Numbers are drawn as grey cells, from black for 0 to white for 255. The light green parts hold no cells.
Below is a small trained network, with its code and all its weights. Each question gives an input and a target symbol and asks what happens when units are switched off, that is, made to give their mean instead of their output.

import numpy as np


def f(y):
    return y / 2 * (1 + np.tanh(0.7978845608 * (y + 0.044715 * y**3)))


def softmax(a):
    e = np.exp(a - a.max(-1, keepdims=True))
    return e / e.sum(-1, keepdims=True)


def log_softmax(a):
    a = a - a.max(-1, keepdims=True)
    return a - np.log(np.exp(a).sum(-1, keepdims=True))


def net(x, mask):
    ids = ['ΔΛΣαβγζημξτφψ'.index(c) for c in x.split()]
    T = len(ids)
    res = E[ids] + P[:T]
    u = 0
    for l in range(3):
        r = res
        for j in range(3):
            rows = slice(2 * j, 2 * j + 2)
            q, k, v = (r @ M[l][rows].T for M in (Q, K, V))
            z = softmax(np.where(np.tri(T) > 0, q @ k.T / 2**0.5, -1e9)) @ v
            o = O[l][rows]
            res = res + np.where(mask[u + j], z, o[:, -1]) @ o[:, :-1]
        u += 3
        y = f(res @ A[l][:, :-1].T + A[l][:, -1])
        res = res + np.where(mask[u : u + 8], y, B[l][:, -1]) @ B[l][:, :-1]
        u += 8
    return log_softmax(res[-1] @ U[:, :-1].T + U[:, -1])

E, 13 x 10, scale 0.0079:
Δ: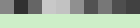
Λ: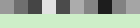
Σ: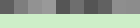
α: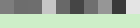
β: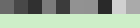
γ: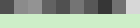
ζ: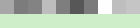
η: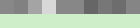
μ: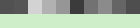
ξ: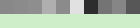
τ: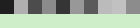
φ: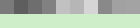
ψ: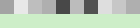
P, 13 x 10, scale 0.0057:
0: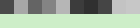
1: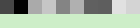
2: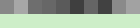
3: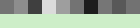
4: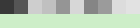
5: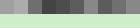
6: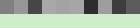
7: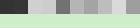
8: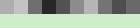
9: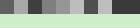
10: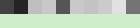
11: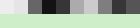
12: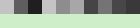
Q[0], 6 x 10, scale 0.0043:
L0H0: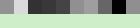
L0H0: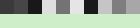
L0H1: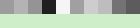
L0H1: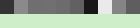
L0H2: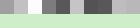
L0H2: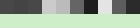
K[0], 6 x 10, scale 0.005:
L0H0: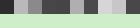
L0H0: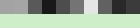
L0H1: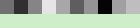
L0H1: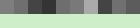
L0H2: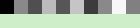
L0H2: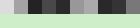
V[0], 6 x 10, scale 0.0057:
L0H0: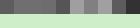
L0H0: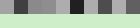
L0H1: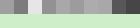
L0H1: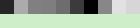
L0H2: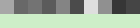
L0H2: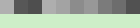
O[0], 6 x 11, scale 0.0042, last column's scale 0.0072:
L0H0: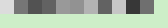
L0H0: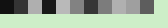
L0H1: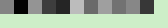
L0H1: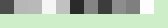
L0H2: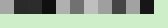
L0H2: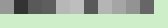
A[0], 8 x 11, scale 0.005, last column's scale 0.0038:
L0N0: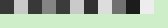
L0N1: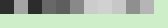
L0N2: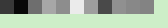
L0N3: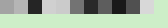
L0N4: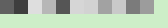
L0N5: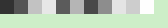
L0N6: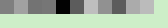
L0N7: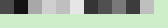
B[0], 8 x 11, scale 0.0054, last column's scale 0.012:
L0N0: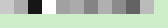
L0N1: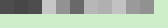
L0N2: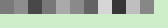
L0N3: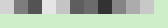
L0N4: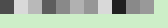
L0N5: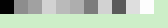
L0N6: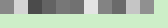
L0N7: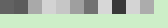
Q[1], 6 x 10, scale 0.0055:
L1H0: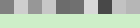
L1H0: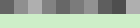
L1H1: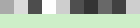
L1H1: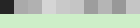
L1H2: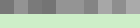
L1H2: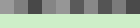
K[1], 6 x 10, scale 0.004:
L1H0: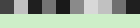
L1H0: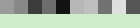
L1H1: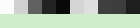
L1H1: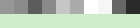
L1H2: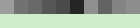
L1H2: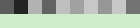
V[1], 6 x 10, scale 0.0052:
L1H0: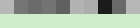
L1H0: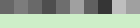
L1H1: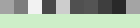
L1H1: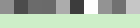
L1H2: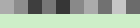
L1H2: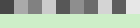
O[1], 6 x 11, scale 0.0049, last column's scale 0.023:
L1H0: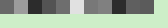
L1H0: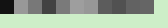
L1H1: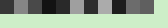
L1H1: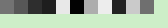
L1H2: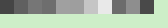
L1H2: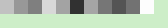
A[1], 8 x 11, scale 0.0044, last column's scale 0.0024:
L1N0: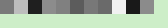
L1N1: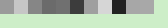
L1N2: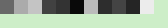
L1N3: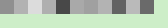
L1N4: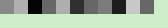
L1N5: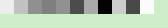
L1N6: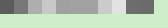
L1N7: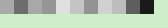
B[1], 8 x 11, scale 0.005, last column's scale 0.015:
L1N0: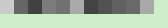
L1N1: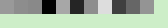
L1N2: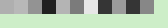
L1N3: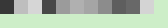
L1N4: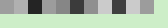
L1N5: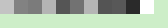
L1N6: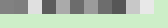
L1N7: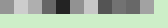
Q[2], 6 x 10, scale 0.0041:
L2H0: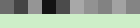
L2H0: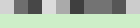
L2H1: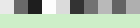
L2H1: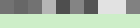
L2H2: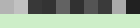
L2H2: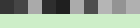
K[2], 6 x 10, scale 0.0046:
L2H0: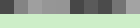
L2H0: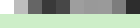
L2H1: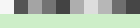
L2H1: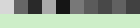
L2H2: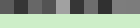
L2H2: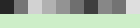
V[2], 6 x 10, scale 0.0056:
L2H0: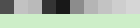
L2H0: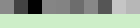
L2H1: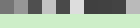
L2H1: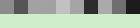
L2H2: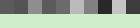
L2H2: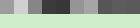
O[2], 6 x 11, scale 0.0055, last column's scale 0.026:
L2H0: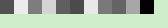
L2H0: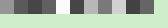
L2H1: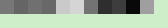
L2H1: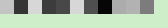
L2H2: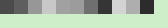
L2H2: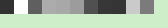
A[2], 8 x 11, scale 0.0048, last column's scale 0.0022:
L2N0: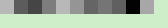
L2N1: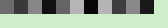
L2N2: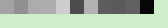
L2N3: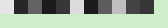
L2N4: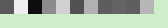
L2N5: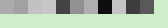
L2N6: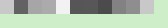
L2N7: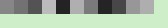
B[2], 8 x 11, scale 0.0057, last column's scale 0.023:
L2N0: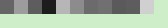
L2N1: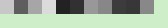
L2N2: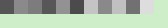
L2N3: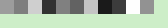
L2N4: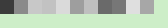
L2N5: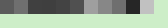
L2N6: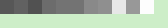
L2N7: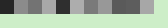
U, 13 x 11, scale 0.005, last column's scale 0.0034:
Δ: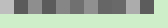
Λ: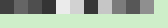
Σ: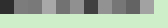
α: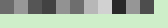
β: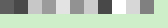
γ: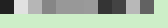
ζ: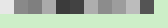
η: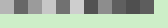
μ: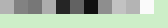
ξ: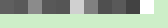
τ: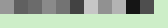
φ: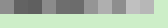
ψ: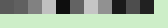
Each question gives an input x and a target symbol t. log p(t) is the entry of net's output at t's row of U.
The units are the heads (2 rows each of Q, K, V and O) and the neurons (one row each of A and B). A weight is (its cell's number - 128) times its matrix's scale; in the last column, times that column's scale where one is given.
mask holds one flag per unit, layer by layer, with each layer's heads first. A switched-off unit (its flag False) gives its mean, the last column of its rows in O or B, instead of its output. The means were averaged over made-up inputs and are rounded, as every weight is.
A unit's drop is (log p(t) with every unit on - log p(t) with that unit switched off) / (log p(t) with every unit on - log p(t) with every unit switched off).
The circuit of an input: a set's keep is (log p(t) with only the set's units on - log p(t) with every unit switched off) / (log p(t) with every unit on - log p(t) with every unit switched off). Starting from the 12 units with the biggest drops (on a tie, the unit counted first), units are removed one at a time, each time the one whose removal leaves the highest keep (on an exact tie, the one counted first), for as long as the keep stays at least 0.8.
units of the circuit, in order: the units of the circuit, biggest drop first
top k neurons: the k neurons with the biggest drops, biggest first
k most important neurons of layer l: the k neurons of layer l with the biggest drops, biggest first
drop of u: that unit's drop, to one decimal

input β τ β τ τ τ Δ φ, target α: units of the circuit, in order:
L0N4, L1H1, L1N1, L0N2
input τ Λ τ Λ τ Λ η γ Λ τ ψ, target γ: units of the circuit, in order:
L0N4, L1N3, L2H0
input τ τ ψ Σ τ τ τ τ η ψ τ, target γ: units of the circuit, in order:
L0N4, L2H0
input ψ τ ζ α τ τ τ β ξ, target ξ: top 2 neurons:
L0N5, L1N5
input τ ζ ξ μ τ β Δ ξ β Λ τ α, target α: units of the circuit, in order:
L1H1, L0N6, L1N1
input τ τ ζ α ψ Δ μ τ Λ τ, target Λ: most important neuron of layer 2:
L2N0
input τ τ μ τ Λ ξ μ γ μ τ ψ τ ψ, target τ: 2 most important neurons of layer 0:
L0N0, L0N5
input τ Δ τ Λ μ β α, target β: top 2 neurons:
L2N4, L0N3
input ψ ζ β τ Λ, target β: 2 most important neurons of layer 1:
L1N5, L1N6
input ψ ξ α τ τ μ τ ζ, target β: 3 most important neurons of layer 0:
L0N0, L0N5, L0N4
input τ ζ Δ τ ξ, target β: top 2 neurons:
L0N0, L0N7
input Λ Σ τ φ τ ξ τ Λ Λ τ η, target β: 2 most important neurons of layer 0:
L0N0, L0N5
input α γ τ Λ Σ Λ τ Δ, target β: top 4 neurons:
L0N0, L1N6, L0N7, L2N5
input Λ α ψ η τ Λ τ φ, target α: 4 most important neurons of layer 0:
L0N4, L0N3, L0N2, L0N5
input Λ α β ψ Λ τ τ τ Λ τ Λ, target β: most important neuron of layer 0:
L0N0
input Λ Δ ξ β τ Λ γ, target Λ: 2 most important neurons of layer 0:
L0N5, L0N7
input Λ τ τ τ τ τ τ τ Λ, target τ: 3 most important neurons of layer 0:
L0N5, L0N4, L0N3
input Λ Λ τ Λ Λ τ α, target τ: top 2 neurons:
L0N5, L1N5
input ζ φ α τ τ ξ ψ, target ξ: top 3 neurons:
L0N5, L1N5, L2N5
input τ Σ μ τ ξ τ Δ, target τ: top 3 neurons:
L0N7, L0N5, L0N3
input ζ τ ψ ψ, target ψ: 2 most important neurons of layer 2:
L2N5, L2N7
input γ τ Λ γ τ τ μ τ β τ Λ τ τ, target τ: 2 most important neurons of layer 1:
L1N5, L1N0
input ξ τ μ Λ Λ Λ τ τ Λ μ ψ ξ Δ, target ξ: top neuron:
L0N5
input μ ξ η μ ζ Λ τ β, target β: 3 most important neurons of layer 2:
L2N5, L2N0, L2N7
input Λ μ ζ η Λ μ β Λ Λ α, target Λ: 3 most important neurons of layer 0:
L0N5, L0N4, L0N7
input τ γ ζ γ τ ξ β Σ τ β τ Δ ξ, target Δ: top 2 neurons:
L2N3, L0N5
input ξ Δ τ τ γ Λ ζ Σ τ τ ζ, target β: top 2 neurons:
L0N0, L0N5
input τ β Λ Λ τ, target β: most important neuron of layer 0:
L0N3
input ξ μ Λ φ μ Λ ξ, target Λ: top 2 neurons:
L0N7, L2N0
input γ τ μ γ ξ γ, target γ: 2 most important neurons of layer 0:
L0N0, L0N6
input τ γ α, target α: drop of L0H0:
0.0
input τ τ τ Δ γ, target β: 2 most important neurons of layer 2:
L2N5, L2N0
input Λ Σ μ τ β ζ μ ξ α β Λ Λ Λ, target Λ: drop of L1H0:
0.1
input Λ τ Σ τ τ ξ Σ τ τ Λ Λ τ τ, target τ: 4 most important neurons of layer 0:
L0N0, L0N5, L0N4, L0N1
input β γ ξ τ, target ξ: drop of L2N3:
0.2
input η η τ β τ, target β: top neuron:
L1N6
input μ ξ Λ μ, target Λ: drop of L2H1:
0.2
